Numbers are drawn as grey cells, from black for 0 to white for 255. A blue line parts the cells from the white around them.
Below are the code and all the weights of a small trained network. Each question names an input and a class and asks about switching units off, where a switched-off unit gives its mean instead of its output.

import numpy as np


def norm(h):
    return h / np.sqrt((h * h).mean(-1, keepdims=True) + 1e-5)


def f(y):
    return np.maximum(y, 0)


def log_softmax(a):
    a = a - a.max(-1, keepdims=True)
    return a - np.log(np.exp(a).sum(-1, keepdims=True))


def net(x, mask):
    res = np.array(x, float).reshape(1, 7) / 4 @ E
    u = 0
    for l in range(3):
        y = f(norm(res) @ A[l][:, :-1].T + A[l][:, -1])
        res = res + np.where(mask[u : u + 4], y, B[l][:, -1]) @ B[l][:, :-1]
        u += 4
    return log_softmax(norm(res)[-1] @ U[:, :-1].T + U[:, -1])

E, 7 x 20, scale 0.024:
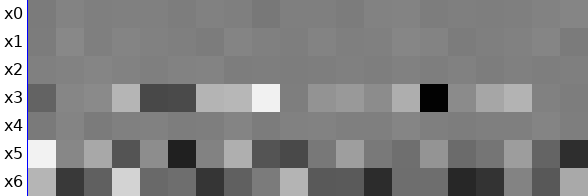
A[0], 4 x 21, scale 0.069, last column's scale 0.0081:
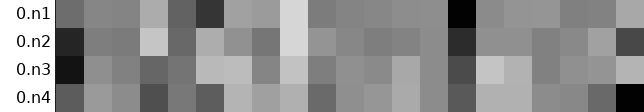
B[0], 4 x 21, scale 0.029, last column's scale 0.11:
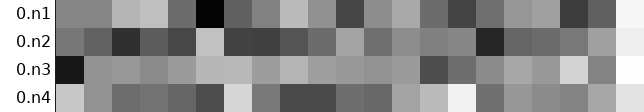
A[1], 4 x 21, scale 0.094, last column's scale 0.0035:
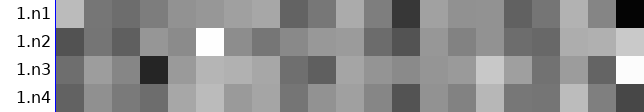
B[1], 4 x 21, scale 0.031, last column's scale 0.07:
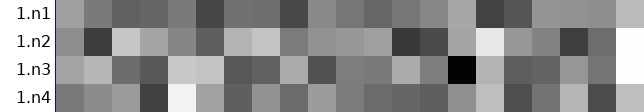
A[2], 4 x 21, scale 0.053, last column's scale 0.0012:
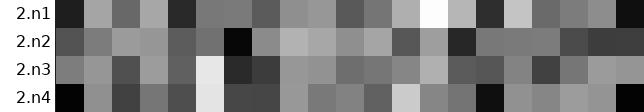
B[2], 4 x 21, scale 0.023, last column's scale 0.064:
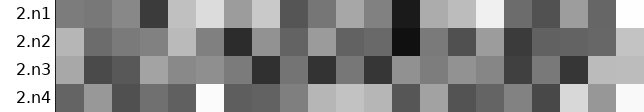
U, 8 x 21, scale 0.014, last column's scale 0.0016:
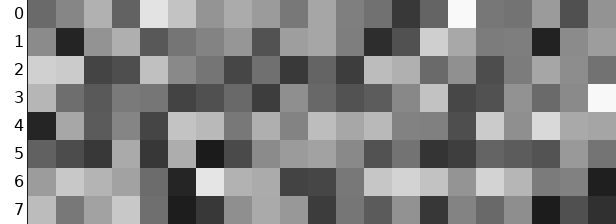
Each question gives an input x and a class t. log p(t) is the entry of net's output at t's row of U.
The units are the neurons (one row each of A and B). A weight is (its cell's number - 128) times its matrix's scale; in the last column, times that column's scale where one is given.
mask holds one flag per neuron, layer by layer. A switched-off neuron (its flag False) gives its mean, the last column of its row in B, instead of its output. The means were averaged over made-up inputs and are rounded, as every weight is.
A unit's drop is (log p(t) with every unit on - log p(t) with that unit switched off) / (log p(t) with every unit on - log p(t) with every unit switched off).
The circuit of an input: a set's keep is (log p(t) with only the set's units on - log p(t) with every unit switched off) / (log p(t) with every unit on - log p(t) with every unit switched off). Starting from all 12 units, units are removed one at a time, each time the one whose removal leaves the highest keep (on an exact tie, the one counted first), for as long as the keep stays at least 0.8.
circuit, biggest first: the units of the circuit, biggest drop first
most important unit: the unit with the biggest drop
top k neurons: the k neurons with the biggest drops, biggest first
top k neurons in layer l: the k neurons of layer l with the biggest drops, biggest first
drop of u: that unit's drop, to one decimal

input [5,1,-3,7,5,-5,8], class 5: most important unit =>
0.n2
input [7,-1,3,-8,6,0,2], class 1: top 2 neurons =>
[0.n4; 0.n3]
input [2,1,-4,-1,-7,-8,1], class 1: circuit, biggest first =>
[1.n2; 0.n1]
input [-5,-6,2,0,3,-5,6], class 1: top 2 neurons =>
[0.n1; 1.n2]
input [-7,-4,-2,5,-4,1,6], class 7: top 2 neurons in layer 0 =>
[0.n1; 0.n3]
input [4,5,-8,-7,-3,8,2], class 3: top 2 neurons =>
[0.n3; 0.n2]
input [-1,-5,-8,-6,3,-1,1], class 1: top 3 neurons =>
[0.n4; 0.n3; 0.n1]
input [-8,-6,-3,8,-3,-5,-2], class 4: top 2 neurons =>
[0.n3; 0.n2]
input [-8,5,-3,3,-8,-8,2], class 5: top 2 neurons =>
[0.n2; 0.n4]
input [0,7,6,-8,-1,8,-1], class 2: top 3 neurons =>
[0.n2; 0.n1; 0.n3]
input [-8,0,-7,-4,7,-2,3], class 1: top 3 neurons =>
[0.n4; 0.n3; 0.n1]
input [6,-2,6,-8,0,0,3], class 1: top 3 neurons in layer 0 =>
[0.n4; 0.n3; 0.n1]
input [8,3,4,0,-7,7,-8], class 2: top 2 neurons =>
[0.n1; 1.n3]
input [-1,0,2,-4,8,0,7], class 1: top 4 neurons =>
[0.n3; 0.n1; 0.n4; 1.n3]
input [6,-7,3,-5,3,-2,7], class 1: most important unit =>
0.n3
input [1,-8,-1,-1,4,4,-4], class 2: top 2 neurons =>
[0.n1; 1.n2]
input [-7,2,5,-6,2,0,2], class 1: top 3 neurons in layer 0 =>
[0.n4; 0.n3; 0.n1]
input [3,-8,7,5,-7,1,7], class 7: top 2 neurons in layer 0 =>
[0.n1; 0.n3]
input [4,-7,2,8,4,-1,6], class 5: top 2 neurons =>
[0.n2; 1.n2]
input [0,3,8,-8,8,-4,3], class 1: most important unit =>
0.n4
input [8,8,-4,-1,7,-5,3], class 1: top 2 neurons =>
[0.n1; 1.n2]
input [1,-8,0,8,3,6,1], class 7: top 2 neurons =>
[0.n1; 0.n3]
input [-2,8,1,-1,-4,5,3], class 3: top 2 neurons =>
[0.n3; 0.n2]
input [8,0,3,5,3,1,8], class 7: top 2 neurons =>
[0.n1; 0.n3]
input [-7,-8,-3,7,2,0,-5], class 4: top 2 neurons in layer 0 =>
[0.n3; 0.n2]
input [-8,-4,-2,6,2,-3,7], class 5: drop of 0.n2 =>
0.7
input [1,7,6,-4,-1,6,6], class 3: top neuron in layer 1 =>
[1.n3]
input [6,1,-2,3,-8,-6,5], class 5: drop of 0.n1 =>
0.0
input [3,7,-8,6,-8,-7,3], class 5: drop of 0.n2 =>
0.1
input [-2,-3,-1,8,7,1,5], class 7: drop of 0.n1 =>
0.8
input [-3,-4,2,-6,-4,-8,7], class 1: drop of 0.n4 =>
0.2
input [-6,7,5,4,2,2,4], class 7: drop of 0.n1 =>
0.4
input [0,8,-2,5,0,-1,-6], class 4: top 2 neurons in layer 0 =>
[0.n3; 0.n2]
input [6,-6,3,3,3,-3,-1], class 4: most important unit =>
0.n3
